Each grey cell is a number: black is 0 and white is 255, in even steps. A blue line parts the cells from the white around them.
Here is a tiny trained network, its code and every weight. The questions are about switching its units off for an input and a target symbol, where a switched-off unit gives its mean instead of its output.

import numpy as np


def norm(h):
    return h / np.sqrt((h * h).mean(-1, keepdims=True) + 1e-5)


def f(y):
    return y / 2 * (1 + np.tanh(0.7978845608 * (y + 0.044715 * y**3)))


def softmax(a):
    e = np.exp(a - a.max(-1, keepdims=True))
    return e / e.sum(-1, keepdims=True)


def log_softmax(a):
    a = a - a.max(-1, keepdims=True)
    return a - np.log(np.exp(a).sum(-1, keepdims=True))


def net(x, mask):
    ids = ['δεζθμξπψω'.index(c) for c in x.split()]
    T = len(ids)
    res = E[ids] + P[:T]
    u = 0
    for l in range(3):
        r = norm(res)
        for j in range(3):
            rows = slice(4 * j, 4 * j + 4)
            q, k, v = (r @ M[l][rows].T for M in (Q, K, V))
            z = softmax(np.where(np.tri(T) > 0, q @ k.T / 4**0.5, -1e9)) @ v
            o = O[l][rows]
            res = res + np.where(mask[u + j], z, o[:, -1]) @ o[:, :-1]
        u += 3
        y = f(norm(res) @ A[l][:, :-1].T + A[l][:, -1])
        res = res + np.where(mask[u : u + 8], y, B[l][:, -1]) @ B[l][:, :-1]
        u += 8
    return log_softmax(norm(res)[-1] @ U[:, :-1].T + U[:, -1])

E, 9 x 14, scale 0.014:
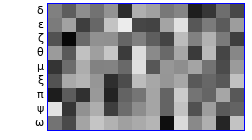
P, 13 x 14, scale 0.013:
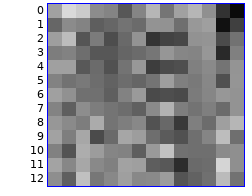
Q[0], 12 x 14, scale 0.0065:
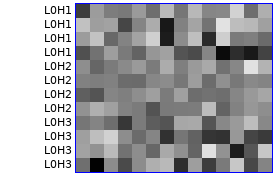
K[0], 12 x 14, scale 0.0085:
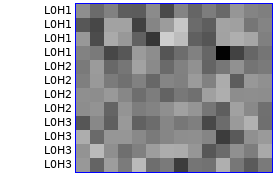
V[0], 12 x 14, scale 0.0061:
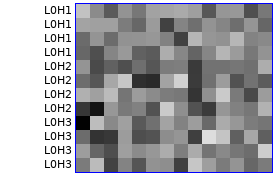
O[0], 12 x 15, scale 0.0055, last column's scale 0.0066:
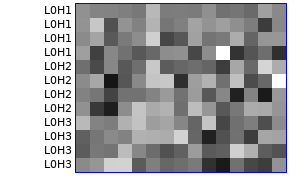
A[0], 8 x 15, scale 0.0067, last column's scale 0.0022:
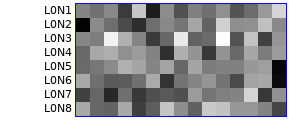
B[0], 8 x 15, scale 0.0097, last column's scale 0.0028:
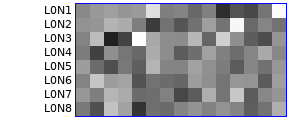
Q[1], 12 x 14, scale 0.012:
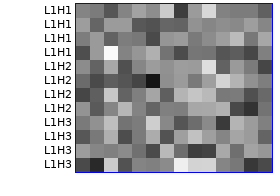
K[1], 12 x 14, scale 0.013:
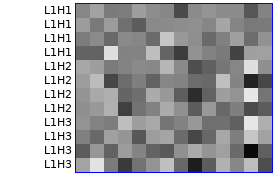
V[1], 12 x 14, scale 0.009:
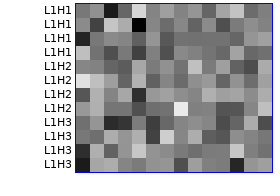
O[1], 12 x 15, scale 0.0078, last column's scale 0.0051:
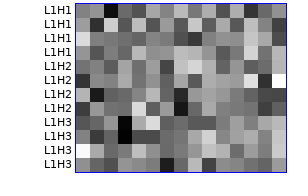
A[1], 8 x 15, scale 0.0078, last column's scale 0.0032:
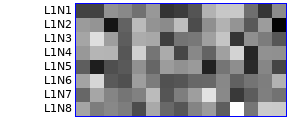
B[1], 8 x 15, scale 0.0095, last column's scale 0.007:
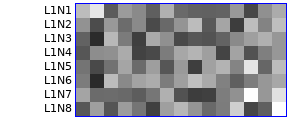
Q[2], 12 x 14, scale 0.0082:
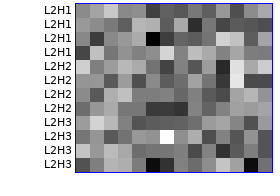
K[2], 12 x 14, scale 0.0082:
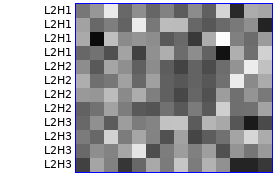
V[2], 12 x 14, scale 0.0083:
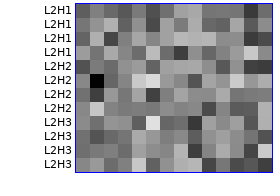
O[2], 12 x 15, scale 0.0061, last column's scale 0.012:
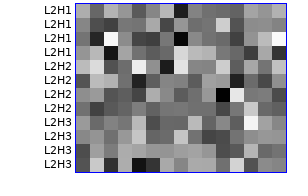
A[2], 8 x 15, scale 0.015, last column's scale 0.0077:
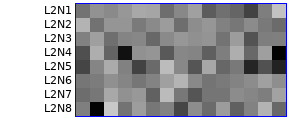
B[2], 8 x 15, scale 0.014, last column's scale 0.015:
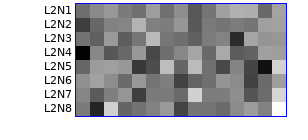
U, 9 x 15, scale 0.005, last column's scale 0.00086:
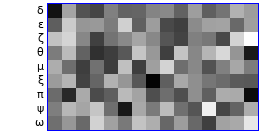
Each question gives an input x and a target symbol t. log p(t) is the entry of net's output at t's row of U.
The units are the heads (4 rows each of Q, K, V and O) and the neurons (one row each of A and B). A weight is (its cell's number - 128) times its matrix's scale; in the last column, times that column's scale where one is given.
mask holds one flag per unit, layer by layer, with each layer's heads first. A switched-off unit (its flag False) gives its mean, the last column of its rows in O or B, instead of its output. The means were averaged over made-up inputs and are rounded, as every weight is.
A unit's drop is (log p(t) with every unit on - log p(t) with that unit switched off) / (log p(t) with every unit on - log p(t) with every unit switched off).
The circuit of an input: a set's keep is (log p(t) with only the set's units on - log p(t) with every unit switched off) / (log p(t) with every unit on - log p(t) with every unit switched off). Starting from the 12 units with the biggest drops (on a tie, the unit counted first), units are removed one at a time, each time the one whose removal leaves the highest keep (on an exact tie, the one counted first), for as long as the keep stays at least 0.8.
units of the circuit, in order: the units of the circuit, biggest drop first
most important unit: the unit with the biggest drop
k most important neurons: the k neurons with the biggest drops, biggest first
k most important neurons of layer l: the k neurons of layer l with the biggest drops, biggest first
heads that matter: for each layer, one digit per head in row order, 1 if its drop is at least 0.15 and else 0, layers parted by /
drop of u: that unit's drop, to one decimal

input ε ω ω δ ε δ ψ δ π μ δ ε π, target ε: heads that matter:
011 / 101 / 100
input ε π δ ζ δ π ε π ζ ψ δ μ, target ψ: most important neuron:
L0N2
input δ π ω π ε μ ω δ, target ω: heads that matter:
100 / 101 / 000
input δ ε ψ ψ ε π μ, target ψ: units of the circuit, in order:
L0N2, L1N8
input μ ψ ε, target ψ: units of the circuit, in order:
L1H3, L0H1, L2N5
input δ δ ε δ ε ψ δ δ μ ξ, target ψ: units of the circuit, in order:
L1N8, L0N2
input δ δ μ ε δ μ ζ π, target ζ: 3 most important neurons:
L2N6, L2N8, L2N5
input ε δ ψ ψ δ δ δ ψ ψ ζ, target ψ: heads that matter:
000 / 001 / 000
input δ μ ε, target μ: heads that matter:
000 / 110 / 000
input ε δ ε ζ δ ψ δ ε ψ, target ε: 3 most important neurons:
L2N1, L2N8, L2N7
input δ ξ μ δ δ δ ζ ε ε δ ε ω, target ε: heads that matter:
010 / 101 / 100
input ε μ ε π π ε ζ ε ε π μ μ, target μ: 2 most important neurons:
L0N3, L0N4
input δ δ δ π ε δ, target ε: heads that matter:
100 / 011 / 000
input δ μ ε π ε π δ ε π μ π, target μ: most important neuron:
L2N8
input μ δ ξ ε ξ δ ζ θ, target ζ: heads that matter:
000 / 010 / 000
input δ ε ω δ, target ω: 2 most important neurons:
L2N8, L2N5
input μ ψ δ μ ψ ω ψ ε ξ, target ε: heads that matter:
000 / 001 / 000
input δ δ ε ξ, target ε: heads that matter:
100 / 001 / 010
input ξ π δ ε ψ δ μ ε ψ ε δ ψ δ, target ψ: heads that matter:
010 / 111 / 110
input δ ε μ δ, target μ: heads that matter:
100 / 100 / 000
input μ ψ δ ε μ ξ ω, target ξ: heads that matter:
100 / 010 / 000
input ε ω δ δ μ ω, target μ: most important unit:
L0H1
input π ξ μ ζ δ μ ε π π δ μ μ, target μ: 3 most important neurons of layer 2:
L2N8, L2N5, L2N3
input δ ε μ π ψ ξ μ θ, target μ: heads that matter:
000 / 101 / 000
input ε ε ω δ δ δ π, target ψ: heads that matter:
010 / 000 / 010
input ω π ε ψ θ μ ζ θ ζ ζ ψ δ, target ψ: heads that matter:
100 / 001 / 000
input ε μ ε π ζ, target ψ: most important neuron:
L0N7
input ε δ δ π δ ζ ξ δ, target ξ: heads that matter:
100 / 110 / 000
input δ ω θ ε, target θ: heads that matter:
000 / 001 / 000
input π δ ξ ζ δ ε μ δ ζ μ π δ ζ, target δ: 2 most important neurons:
L1N8, L2N4
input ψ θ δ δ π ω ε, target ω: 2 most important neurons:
L0N8, L2N8
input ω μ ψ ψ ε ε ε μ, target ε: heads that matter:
001 / 101 / 100
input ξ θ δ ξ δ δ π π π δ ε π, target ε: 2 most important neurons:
L1N7, L2N1
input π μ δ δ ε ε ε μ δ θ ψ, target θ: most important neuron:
L2N7
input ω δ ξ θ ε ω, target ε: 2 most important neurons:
L1N8, L0N8
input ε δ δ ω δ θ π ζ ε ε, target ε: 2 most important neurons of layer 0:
L0N6, L0N3
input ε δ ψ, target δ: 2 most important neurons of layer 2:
L2N4, L2N8
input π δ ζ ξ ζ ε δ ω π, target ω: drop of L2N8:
0.1
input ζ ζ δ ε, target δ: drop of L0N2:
0.0
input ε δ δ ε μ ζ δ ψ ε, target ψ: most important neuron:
L0N3
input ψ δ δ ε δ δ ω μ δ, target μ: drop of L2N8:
0.2
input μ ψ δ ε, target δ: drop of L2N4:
0.3
